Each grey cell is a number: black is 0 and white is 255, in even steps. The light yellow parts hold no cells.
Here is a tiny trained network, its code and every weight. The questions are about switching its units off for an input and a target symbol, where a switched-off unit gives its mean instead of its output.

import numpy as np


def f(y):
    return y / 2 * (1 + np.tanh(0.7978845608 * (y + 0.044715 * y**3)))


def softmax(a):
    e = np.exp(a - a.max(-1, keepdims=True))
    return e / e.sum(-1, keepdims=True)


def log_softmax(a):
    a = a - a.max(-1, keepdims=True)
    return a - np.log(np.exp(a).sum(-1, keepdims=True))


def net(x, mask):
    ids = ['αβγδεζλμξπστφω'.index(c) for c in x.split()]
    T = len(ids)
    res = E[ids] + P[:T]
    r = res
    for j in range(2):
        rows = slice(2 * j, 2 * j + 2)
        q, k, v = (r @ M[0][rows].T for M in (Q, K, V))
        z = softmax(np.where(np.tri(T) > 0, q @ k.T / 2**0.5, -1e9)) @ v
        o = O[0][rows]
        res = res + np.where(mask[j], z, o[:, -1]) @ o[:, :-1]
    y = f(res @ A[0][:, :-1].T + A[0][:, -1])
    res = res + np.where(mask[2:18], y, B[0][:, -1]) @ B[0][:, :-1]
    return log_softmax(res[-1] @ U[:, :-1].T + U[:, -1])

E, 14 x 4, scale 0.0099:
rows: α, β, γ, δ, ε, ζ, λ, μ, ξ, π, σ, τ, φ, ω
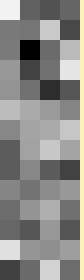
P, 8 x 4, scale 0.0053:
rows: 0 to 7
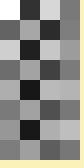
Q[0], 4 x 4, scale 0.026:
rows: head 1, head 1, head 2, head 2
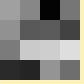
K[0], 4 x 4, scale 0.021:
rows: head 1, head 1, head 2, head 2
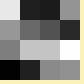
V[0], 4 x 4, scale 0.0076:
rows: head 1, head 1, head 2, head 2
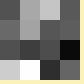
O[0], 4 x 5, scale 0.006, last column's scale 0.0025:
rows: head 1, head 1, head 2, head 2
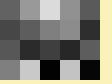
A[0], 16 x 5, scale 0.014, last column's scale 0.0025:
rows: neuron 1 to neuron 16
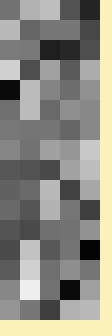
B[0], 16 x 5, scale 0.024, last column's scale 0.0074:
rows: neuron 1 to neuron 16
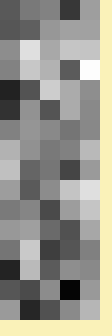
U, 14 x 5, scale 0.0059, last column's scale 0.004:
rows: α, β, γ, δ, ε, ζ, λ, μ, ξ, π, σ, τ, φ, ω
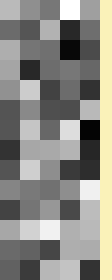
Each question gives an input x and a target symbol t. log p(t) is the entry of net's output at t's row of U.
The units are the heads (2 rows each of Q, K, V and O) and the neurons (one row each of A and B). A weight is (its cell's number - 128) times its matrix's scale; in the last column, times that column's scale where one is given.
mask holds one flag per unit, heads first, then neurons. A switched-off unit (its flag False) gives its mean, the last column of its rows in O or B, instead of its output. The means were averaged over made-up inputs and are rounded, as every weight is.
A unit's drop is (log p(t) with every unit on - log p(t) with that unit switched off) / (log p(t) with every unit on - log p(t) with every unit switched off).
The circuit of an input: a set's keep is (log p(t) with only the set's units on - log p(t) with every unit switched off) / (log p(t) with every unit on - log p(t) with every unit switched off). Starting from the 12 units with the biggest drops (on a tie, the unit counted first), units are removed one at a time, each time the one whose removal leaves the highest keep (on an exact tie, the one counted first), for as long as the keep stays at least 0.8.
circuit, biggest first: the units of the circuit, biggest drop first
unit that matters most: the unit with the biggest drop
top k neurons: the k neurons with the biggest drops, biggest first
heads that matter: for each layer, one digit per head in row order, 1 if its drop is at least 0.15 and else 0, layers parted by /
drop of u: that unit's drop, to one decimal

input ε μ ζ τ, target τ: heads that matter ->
01
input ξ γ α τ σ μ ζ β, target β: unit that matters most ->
neuron 15
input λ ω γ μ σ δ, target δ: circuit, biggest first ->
[neuron 3; neuron 16; neuron 4]
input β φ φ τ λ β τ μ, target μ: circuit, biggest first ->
[neuron 5; neuron 14; head 1; neuron 9]
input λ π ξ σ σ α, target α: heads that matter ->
11
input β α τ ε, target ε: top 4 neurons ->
[neuron 3; neuron 13; neuron 9; neuron 15]
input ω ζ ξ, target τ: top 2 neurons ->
[neuron 16; neuron 3]
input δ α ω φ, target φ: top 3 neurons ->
[neuron 16; neuron 4; neuron 6]
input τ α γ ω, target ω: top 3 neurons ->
[neuron 10; neuron 5; neuron 3]
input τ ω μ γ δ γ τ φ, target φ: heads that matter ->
01
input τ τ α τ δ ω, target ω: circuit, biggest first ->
[neuron 5; head 1; neuron 4]
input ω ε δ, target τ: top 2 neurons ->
[neuron 4; neuron 16]
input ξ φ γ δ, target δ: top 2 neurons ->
[neuron 16; neuron 3]
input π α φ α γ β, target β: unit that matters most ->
neuron 1
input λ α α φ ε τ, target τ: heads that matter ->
11
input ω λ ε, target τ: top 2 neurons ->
[neuron 3; neuron 11]
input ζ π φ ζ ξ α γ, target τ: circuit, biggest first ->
[head 2; neuron 4]
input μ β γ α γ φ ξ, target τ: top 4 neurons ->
[neuron 4; neuron 16; neuron 10; neuron 15]
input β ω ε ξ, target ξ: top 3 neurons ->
[neuron 3; neuron 15; neuron 13]
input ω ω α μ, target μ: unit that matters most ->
neuron 5
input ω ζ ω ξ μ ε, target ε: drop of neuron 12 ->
0.1
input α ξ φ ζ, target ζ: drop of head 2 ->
0.5
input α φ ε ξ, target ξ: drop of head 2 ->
0.2
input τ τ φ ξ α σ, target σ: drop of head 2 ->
0.1
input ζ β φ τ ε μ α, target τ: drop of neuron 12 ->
0.0
